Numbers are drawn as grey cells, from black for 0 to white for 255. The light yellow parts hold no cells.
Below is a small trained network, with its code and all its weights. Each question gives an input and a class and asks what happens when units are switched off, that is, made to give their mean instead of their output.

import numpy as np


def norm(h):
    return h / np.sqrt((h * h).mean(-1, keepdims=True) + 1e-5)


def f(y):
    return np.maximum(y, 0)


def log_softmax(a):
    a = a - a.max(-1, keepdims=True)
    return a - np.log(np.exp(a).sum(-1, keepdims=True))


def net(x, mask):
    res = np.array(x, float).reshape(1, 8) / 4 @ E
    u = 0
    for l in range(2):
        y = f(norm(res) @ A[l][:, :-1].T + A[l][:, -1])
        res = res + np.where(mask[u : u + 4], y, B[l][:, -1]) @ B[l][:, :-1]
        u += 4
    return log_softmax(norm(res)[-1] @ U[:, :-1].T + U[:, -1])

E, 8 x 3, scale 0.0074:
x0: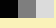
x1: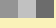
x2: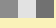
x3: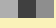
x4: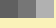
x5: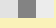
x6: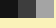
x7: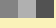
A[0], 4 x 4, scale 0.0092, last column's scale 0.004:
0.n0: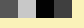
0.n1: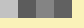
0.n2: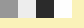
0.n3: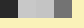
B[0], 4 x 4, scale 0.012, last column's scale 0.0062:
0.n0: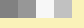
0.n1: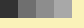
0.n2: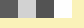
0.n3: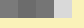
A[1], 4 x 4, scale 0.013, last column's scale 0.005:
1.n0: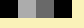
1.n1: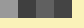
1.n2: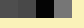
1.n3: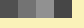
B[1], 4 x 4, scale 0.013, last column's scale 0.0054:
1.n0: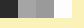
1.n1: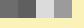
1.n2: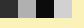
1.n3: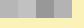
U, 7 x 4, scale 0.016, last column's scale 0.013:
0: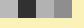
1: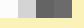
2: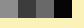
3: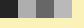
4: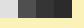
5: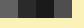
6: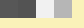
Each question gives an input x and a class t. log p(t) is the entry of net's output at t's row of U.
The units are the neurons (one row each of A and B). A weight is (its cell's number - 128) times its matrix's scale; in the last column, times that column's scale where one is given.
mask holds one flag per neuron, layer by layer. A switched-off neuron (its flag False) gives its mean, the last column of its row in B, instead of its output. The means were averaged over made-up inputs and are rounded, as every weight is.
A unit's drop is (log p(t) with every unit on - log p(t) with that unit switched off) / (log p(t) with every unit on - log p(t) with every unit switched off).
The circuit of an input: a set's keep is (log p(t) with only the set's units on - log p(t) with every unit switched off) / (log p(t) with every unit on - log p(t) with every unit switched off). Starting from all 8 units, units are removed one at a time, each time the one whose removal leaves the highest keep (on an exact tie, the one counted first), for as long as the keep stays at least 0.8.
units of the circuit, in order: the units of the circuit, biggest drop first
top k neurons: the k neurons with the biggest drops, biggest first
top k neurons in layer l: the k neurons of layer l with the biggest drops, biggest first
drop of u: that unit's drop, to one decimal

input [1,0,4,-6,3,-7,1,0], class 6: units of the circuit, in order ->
0.n0
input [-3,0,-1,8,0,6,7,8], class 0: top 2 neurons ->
1.n0, 0.n2
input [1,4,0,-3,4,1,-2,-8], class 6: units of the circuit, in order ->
0.n2, 1.n2
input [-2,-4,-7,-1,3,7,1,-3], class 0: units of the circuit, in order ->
1.n0, 0.n2
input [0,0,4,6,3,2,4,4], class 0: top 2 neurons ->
1.n2, 0.n2
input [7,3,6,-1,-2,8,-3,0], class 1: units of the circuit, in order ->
1.n0, 0.n1
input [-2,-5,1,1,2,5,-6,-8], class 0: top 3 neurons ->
1.n0, 0.n2, 0.n0
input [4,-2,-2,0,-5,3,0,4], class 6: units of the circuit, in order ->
1.n2, 0.n2
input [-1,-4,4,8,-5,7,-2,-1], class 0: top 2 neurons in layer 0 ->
0.n2, 0.n1
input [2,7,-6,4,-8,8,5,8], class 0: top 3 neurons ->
1.n0, 0.n2, 1.n2
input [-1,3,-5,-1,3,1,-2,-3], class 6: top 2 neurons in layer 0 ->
0.n2, 0.n1
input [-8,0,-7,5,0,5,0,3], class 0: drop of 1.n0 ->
0.1
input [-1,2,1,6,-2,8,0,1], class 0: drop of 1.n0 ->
0.3
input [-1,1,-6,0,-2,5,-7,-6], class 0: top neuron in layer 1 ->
1.n0
